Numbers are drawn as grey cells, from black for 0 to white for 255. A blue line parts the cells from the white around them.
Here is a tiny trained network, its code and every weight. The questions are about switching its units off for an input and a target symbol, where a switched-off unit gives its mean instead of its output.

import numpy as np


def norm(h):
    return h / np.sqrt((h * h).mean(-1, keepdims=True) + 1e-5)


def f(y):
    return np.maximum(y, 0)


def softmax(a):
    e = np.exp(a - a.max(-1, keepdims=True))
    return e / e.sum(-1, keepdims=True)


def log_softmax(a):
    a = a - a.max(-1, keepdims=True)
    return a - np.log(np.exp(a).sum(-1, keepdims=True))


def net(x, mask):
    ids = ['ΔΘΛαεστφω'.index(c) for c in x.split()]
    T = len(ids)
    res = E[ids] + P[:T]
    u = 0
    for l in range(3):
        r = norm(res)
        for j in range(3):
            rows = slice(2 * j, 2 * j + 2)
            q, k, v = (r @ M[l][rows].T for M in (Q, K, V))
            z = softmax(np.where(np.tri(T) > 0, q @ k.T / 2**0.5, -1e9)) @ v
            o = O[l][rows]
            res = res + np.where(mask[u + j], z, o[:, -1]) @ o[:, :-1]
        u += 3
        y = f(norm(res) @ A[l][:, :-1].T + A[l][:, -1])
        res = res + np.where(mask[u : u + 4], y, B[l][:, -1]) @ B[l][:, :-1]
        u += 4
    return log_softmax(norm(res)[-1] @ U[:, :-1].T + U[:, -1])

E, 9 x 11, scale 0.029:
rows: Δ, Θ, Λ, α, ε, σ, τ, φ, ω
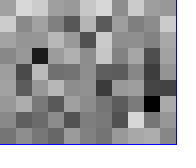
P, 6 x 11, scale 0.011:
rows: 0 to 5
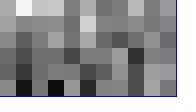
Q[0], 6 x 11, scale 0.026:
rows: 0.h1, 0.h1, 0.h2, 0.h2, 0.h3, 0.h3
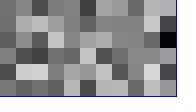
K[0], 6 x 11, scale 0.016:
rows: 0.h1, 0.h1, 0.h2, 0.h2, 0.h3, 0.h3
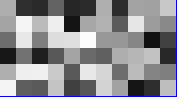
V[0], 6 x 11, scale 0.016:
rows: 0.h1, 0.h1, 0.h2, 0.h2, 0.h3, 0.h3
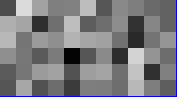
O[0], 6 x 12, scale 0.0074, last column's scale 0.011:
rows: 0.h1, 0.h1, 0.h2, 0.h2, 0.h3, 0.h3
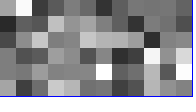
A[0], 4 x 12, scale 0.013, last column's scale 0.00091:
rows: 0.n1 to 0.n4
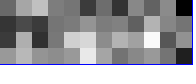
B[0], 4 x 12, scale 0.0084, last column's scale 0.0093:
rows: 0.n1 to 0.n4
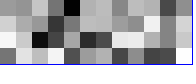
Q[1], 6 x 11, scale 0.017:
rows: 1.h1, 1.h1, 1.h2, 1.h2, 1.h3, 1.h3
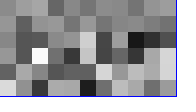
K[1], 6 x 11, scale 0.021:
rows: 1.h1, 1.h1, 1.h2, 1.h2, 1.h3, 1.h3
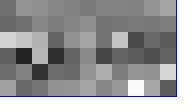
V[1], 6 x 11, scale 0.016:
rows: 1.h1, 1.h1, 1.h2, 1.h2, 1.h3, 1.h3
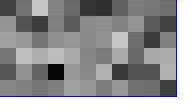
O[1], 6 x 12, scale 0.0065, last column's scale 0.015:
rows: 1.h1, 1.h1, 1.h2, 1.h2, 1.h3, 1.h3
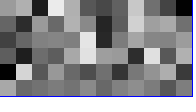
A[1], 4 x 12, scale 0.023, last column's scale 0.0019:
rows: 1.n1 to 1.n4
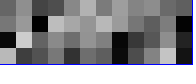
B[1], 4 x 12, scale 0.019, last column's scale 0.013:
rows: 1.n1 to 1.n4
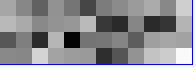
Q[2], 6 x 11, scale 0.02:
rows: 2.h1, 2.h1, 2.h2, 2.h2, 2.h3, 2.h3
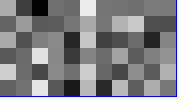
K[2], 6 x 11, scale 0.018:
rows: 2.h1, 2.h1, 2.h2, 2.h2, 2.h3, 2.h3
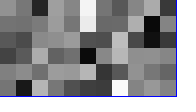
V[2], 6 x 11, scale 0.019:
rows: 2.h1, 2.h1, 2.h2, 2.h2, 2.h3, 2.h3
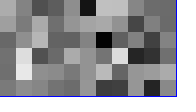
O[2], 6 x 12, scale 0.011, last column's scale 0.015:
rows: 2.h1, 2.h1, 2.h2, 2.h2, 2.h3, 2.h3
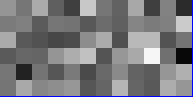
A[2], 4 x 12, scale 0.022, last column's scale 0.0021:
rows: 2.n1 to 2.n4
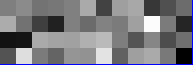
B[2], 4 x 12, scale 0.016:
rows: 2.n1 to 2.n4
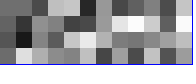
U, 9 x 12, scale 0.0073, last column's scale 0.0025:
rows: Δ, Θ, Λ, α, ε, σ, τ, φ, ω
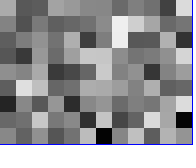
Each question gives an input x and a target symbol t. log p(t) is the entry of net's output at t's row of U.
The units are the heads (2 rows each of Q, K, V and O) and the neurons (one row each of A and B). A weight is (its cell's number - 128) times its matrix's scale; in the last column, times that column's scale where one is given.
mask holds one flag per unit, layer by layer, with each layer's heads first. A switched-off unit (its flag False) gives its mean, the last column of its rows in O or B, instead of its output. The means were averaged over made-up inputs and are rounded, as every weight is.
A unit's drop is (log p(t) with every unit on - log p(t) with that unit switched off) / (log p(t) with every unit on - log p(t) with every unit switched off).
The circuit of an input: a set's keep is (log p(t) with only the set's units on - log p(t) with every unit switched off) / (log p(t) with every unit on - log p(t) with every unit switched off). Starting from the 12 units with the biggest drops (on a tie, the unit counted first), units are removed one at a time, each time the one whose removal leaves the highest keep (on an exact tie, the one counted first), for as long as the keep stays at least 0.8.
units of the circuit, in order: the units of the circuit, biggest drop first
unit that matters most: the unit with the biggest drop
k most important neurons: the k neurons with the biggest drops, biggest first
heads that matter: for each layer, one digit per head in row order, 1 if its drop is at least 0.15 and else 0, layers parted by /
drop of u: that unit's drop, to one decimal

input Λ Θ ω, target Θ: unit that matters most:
0.n3
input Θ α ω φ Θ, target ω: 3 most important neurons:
(1.n4 1.n1 2.n1)
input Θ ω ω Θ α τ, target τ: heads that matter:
100 / 001 / 000
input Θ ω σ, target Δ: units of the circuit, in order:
(1.n4 2.n2)
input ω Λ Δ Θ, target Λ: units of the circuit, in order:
(1.n4 2.h2)
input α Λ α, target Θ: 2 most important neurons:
(1.n2 0.n2)
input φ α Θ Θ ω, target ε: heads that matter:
100 / 010 / 000
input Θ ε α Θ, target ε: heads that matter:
010 / 000 / 000
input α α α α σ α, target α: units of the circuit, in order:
(0.h1 2.n3)
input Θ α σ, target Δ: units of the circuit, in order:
(2.n2 1.n4)
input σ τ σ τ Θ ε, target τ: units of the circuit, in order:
(1.h3 1.n3)
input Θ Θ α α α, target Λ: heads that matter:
000 / 100 / 010
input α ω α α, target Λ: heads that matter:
100 / 100 / 010
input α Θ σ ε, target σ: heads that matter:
000 / 000 / 001
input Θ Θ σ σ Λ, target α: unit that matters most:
0.h1
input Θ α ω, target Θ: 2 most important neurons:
(1.n2 2.n2)
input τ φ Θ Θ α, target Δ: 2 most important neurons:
(1.n2 1.n4)
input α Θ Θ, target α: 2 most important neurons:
(1.n4 2.n3)
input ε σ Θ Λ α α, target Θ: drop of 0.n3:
0.1
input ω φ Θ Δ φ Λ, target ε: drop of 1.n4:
0.1
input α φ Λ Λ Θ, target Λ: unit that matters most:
0.h3
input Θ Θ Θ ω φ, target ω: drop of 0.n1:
0.0
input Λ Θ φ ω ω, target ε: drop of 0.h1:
0.3
